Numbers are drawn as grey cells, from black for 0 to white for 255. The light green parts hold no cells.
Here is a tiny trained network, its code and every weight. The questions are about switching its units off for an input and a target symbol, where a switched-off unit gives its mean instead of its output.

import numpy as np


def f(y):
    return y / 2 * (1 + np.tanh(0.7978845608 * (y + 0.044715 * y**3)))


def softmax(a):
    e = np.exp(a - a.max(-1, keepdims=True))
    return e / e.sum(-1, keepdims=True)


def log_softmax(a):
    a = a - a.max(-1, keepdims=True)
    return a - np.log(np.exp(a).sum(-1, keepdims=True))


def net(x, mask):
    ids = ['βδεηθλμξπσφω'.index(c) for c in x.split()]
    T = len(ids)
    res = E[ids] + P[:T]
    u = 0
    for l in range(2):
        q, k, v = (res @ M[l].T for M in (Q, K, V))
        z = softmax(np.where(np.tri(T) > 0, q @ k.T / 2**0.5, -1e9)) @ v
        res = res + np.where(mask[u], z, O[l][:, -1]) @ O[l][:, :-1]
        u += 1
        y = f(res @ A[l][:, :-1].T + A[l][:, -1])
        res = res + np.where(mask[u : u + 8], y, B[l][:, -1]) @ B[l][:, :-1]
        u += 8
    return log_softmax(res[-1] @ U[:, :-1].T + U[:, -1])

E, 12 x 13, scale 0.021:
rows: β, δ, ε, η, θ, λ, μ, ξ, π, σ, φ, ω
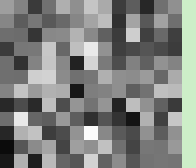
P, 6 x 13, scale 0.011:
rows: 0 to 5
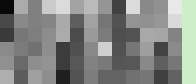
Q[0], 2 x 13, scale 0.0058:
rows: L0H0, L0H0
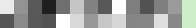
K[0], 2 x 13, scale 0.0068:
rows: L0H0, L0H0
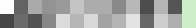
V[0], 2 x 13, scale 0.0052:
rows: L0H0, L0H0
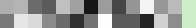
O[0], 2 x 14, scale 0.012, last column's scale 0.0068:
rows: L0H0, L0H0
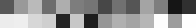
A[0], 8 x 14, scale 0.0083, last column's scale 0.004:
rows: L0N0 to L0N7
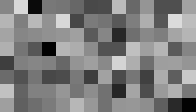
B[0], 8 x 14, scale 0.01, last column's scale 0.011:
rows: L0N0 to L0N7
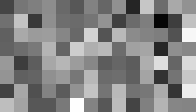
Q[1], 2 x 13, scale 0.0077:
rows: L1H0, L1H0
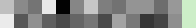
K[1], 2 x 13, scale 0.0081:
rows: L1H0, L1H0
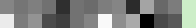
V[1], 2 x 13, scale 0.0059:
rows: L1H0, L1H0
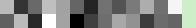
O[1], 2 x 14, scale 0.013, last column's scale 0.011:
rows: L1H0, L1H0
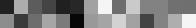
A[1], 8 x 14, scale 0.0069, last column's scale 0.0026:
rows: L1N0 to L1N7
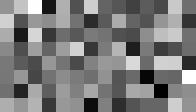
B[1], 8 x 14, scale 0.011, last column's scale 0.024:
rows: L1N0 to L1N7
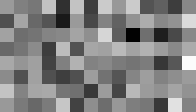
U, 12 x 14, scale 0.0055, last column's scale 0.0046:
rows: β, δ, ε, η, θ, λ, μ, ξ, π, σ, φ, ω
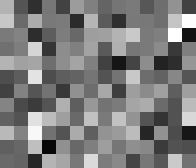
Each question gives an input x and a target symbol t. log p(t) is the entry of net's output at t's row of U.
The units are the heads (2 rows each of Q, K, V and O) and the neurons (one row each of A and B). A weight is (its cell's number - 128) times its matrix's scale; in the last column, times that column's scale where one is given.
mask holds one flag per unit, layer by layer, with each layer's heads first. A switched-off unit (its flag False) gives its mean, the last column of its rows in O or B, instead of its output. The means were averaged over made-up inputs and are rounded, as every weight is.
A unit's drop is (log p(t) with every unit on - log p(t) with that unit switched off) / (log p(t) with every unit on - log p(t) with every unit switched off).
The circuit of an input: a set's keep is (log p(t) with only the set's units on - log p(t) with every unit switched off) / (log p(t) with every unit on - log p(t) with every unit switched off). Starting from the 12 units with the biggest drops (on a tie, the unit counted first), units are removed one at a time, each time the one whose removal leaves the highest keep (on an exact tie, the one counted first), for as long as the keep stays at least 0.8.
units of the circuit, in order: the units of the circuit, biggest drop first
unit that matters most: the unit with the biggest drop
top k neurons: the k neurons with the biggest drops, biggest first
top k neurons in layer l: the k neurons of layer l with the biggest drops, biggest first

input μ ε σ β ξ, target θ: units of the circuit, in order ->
[L1H0]
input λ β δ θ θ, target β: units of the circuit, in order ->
[L0N6; L1H0; L1N1; L0H0]
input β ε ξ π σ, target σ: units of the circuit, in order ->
[L1N0; L0H0; L0N4]
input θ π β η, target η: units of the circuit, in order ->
[L0H0; L0N7; L1N3]
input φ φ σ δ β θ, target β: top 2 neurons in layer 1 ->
[L1N1; L1N3]
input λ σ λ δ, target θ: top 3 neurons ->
[L0N2; L0N6; L1N1]
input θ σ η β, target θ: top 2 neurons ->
[L0N6; L1N1]
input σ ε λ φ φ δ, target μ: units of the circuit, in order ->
[L1H0; L0N6; L0H0]
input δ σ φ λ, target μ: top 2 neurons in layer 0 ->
[L0N1; L0N6]
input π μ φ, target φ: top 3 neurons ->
[L1N1; L0N2; L1N2]
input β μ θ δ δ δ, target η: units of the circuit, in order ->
[L1N3; L1H0; L0N6; L0N4]
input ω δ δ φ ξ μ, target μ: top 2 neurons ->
[L0N5; L0N6]
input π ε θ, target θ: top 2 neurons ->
[L1N2; L1N1]
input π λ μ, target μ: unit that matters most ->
L1N1
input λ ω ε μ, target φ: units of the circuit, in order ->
[L1H0; L1N4; L0N2; L0N6]
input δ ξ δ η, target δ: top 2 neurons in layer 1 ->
[L1N6; L1N4]
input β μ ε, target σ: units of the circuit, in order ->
[L0H0; L1H0]
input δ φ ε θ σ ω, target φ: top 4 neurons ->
[L0N0; L1N4; L0N2; L0N6]
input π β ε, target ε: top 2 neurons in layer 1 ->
[L1N1; L1N3]
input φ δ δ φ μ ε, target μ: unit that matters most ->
L1H0
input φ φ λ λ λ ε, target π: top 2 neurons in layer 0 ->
[L0N6; L0N1]
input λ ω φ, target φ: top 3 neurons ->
[L1N4; L0N2; L0N6]
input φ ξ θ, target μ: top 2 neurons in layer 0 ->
[L0N4; L0N6]
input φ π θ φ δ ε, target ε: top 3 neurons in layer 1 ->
[L1N3; L1N1; L1N4]
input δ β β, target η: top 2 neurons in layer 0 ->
[L0N6; L0N4]
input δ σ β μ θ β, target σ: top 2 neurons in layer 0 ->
[L0N1; L0N4]
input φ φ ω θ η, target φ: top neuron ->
[L0N0]
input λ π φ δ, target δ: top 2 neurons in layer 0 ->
[L0N3; L0N6]
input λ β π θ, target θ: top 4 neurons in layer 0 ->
[L0N2; L0N6; L0N0; L0N1]
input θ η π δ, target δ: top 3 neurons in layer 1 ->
[L1N6; L1N4; L1N1]
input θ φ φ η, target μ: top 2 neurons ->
[L0N6; L1N4]
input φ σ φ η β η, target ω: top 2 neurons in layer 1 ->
[L1N4; L1N1]
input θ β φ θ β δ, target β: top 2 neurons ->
[L0N5; L0N4]
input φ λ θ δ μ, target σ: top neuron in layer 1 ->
[L1N4]
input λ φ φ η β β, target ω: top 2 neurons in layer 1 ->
[L1N4; L1N1]
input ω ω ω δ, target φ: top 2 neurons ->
[L0N6; L1N4]
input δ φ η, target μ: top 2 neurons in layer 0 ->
[L0N6; L0N4]
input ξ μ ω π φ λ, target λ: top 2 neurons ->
[L1N1; L0N2]
